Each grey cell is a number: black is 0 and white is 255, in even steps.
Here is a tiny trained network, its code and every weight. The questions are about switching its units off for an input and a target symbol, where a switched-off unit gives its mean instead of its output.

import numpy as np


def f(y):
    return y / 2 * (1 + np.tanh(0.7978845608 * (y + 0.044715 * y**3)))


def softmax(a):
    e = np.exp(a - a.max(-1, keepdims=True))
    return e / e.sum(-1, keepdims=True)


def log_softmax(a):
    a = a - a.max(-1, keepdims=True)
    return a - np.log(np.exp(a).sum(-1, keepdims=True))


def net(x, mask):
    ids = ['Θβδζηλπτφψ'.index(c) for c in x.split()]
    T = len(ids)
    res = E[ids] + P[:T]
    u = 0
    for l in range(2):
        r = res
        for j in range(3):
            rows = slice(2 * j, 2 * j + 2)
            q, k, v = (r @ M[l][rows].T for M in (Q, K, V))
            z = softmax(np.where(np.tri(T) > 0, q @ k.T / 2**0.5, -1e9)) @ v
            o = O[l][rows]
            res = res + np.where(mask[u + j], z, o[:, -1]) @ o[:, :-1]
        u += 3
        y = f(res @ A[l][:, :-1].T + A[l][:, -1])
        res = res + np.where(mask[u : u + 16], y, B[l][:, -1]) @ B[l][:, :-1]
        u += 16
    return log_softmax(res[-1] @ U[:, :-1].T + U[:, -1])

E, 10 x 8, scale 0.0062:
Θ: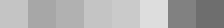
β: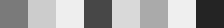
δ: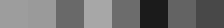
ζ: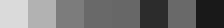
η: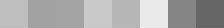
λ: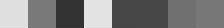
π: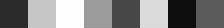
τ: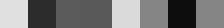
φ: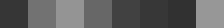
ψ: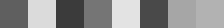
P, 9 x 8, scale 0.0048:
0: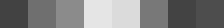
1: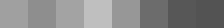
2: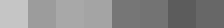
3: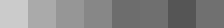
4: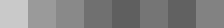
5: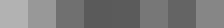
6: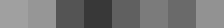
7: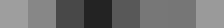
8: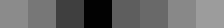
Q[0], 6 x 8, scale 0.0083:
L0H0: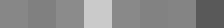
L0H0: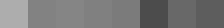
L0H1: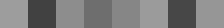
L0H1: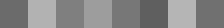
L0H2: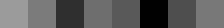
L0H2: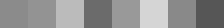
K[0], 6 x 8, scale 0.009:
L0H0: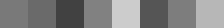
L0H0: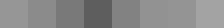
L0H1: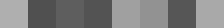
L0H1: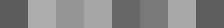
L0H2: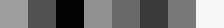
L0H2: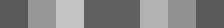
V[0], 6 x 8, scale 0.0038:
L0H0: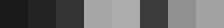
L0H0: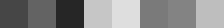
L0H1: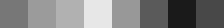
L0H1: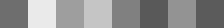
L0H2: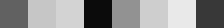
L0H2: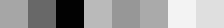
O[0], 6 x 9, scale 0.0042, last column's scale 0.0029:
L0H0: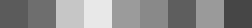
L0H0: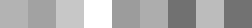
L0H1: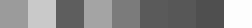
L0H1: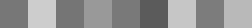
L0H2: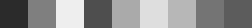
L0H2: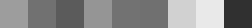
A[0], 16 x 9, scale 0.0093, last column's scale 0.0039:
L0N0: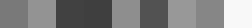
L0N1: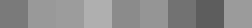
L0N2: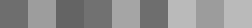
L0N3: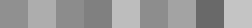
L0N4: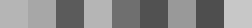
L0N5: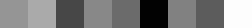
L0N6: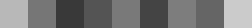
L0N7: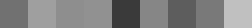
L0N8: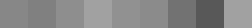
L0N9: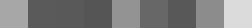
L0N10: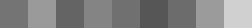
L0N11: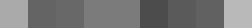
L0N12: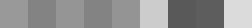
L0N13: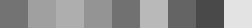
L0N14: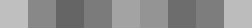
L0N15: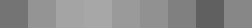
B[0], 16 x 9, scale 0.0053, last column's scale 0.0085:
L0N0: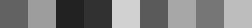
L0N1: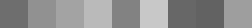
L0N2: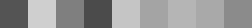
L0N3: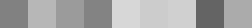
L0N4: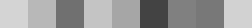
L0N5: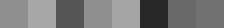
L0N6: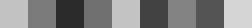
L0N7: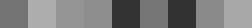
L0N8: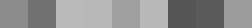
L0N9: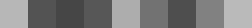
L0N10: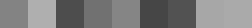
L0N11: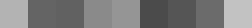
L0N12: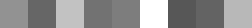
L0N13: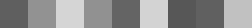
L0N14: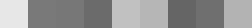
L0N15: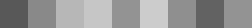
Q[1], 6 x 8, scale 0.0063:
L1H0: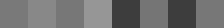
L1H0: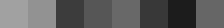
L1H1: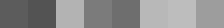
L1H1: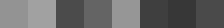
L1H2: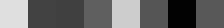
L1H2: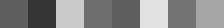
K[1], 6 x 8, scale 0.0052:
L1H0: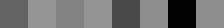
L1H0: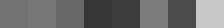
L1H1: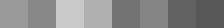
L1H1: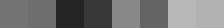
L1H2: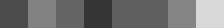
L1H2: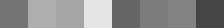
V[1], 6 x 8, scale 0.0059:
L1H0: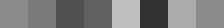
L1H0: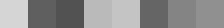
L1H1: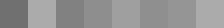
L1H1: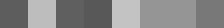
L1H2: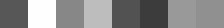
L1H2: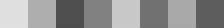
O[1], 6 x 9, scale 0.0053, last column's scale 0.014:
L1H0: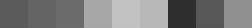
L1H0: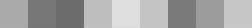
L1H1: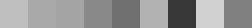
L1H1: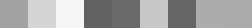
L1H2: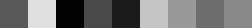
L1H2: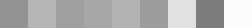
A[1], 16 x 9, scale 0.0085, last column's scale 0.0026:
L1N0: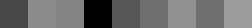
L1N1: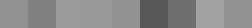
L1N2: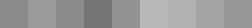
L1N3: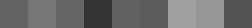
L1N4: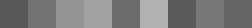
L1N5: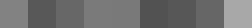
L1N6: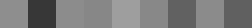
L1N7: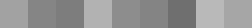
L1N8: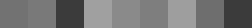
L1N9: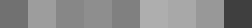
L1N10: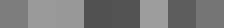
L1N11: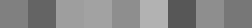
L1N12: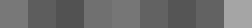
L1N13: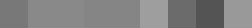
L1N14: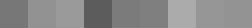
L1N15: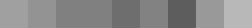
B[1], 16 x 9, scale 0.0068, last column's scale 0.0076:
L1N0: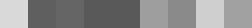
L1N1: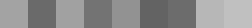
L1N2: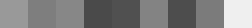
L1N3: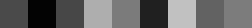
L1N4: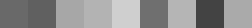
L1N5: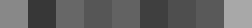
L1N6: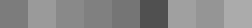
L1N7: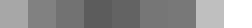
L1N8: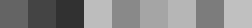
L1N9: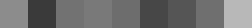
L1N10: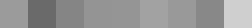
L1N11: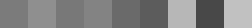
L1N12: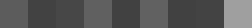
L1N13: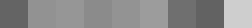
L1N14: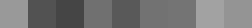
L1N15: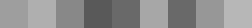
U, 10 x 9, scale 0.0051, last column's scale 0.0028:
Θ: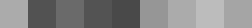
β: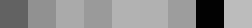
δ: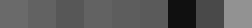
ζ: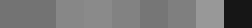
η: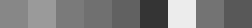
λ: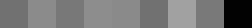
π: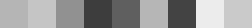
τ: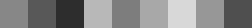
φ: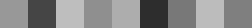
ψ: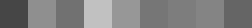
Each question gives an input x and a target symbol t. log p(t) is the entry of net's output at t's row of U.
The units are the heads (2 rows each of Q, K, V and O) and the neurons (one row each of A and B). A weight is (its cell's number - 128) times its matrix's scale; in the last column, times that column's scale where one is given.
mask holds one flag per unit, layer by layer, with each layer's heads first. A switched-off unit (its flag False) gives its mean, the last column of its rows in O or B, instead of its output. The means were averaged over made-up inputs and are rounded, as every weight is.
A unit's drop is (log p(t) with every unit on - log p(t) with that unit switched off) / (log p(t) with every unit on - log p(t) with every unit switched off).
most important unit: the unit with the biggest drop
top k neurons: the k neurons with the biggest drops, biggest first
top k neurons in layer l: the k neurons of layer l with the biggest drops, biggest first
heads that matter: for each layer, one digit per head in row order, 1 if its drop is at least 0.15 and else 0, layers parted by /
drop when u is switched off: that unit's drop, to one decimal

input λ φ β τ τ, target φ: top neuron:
[L0N9]
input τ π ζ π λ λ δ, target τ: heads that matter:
001 / 001
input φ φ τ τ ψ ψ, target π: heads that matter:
000 / 010
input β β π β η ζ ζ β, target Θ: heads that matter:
001 / 100
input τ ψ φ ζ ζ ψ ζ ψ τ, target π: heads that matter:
000 / 010
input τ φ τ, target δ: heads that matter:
000 / 011
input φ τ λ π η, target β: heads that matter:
001 / 000
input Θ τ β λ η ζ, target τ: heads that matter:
101 / 101
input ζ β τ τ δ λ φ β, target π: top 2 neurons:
[L0N3, L0N5]
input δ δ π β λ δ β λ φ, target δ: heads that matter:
000 / 100
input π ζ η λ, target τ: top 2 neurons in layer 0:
[L0N15, L0N1]
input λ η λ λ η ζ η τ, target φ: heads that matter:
000 / 001
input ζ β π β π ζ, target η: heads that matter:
000 / 100
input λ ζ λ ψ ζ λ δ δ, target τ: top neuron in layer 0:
[L0N6]
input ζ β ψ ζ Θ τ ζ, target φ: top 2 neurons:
[L0N4, L0N9]
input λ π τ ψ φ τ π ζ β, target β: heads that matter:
001 / 100
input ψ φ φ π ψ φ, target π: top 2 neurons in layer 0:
[L0N0, L0N2]
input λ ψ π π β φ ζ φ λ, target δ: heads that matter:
000 / 100
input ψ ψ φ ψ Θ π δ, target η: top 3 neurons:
[L0N6, L0N5, L0N4]
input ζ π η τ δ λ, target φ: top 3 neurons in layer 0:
[L0N4, L0N9, L0N5]
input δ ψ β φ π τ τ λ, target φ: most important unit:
L1H2
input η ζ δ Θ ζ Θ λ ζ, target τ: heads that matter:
001 / 101
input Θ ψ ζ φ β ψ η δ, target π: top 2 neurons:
[L0N2, L0N0]
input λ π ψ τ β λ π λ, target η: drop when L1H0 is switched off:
0.5
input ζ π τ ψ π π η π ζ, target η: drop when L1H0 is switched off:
0.4
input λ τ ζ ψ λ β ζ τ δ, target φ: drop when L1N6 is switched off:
0.0
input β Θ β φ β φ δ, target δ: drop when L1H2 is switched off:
0.2
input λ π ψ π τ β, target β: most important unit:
L0H2
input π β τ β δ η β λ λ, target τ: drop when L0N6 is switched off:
0.1
